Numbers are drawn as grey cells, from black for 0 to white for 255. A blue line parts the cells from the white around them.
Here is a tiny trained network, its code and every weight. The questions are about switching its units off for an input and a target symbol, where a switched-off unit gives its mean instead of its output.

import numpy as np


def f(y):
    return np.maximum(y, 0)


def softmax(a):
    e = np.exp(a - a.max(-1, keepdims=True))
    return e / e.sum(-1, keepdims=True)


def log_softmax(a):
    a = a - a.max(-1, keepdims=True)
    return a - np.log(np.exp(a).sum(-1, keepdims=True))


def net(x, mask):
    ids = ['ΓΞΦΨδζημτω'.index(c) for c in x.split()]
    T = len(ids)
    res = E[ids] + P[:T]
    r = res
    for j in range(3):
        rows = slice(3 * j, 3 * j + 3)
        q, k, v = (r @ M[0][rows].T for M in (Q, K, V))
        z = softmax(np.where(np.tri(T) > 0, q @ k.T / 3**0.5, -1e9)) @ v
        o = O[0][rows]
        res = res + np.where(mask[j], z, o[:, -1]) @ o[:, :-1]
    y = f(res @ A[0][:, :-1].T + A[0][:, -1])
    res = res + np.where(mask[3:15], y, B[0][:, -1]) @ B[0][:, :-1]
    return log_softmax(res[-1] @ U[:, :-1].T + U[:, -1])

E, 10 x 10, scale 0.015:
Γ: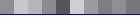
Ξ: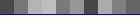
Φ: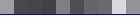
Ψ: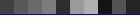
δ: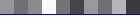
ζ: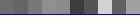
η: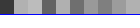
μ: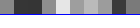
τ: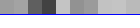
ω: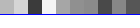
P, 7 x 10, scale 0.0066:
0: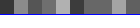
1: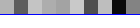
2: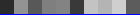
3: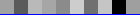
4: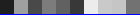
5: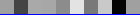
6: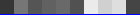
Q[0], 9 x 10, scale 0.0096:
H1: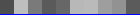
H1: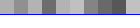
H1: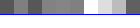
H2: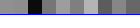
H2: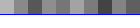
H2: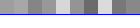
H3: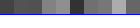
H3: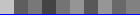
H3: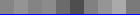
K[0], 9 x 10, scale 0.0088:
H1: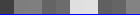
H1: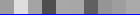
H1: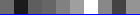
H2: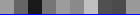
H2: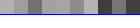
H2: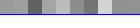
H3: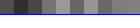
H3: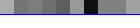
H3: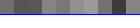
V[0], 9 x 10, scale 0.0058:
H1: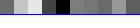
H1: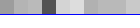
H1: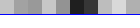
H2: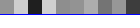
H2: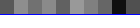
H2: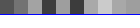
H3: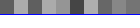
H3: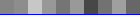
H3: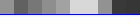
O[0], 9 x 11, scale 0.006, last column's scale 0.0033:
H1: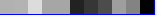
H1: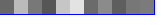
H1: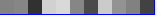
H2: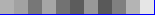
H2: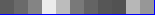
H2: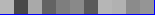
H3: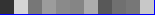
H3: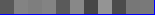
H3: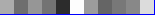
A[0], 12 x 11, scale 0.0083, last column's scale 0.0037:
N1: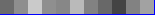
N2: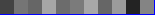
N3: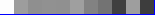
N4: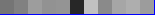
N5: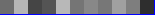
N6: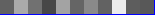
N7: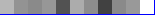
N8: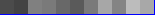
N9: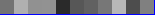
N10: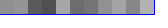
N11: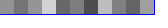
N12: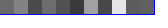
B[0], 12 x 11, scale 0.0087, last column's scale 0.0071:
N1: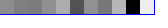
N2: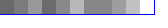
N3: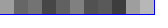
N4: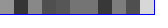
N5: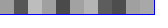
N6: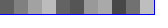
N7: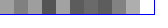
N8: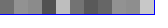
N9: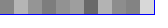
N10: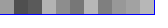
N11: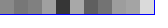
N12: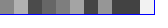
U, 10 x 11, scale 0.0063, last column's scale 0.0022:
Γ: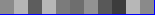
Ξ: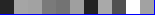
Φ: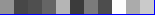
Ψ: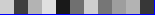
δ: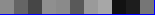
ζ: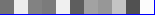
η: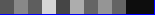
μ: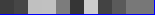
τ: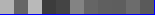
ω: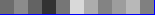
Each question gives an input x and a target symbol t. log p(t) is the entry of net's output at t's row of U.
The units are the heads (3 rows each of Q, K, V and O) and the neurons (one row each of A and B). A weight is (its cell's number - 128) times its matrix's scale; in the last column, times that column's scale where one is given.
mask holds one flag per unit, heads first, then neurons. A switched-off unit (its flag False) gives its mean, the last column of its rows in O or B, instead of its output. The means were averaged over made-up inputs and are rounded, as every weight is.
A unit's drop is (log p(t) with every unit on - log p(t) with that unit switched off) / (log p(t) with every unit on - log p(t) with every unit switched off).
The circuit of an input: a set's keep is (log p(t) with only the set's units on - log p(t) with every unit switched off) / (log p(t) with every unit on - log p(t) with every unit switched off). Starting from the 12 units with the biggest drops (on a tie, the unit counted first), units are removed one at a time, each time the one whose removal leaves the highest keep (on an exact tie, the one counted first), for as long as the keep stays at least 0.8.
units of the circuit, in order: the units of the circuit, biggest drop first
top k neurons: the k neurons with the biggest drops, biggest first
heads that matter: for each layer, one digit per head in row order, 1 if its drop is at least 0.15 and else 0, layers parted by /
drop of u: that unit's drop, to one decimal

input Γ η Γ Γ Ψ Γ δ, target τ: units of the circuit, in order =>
H1, N12, N4
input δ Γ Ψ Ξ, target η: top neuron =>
N1
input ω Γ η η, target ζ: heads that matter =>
100
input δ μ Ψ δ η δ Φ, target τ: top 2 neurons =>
N12, N4
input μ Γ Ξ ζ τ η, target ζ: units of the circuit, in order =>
N1, H1
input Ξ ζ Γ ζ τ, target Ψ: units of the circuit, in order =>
N5, N10, N6
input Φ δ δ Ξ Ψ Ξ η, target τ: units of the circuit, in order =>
H1, N4
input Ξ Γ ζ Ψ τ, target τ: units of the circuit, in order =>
H1, N4
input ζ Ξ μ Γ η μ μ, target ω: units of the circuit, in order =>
H1, N2
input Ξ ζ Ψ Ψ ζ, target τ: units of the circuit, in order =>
H1, N4, N12
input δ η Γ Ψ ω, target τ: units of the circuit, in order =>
H1, N4, N12
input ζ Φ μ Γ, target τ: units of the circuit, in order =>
N3, H3, H1
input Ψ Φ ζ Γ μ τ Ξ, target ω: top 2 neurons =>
N2, N6
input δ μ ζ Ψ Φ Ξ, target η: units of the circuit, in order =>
N7, N1
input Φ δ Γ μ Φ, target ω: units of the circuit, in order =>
H1
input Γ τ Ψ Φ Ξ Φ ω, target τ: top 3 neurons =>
N4, N12, N7
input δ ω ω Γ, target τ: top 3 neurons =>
N3, N7, N1
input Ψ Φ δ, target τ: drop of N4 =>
0.4
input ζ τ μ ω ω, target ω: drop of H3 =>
0.1
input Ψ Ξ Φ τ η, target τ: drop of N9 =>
0.0
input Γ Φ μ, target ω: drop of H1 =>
0.7
